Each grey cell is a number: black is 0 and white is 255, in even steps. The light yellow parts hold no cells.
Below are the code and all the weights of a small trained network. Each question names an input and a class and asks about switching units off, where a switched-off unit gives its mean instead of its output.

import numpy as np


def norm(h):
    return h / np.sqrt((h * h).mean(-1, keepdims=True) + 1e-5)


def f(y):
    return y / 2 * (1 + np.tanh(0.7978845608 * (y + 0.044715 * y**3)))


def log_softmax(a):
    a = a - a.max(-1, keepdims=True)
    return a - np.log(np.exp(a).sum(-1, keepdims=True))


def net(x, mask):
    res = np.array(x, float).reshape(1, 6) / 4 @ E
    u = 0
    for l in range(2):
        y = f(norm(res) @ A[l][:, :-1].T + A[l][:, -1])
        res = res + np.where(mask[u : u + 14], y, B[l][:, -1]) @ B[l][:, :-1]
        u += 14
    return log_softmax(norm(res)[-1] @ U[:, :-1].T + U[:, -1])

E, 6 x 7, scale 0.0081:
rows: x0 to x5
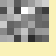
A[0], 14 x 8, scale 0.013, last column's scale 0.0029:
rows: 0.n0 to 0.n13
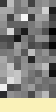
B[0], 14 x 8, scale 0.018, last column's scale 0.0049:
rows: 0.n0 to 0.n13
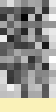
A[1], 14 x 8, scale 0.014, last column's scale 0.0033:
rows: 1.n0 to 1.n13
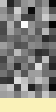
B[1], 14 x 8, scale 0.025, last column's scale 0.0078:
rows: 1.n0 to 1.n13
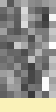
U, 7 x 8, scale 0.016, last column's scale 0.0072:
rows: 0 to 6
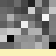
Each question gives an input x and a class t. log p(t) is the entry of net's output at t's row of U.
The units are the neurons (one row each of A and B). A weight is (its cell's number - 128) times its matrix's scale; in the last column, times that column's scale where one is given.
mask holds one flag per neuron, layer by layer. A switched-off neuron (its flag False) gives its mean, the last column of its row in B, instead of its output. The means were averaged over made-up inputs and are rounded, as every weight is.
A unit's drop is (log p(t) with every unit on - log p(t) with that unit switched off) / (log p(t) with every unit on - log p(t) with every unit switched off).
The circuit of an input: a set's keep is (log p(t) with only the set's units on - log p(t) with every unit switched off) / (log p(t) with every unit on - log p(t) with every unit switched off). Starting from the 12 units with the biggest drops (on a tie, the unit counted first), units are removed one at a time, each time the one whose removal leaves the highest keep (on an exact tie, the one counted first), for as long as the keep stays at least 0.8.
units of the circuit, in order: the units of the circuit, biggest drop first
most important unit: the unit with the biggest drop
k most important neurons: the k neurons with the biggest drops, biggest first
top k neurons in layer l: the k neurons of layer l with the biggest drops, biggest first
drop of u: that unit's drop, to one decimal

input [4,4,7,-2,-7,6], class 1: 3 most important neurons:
[0.n4; 0.n5; 1.n8]
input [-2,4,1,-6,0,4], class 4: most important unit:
0.n0
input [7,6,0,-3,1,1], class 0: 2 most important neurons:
[0.n9; 1.n9]
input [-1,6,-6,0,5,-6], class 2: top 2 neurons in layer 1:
[1.n11; 1.n2]
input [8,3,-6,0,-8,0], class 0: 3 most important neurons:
[0.n9; 0.n1; 0.n2]
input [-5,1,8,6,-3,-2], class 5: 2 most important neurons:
[0.n11; 0.n10]
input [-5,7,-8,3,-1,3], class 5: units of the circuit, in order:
[0.n5; 1.n0]
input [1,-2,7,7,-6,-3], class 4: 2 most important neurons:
[0.n12; 0.n2]
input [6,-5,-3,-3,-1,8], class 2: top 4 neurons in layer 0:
[0.n8; 0.n6; 0.n0; 0.n5]
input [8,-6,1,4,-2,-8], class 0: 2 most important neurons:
[0.n1; 1.n9]
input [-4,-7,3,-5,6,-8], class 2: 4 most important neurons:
[1.n11; 0.n8; 0.n4; 1.n10]
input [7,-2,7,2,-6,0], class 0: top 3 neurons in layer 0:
[0.n1; 0.n9; 0.n2]
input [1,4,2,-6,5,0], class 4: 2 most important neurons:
[0.n0; 0.n13]
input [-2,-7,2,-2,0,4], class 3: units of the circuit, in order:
[1.n2]
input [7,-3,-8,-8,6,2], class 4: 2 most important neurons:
[0.n13; 0.n0]
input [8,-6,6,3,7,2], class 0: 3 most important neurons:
[0.n1; 0.n9; 0.n4]
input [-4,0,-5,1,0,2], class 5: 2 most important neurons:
[0.n5; 1.n0]
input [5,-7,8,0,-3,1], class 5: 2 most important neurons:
[0.n11; 0.n10]
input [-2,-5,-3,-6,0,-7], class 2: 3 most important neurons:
[1.n11; 0.n8; 0.n12]
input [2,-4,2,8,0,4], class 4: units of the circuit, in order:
[0.n12]
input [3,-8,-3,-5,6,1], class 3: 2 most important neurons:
[1.n2; 0.n4]
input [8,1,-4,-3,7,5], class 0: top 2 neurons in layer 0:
[0.n9; 0.n1]
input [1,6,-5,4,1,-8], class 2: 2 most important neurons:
[1.n11; 0.n2]
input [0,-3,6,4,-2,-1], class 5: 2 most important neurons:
[0.n10; 0.n11]
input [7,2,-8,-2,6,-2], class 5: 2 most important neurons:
[0.n5; 1.n0]
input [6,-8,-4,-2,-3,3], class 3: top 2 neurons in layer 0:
[0.n6; 0.n8]
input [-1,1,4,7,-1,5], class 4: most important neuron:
[0.n12]
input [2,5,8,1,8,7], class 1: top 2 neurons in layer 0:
[0.n2; 0.n5]
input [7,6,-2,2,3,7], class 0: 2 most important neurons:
[0.n9; 1.n9]
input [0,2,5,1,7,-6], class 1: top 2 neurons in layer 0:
[0.n2; 0.n5]
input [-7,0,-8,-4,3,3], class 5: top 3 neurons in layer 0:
[0.n5; 0.n9; 0.n1]
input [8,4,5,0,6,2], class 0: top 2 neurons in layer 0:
[0.n9; 0.n1]
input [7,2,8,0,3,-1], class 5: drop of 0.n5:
-0.1
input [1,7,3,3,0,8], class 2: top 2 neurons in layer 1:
[1.n12; 1.n2]
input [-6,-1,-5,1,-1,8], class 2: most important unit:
0.n8
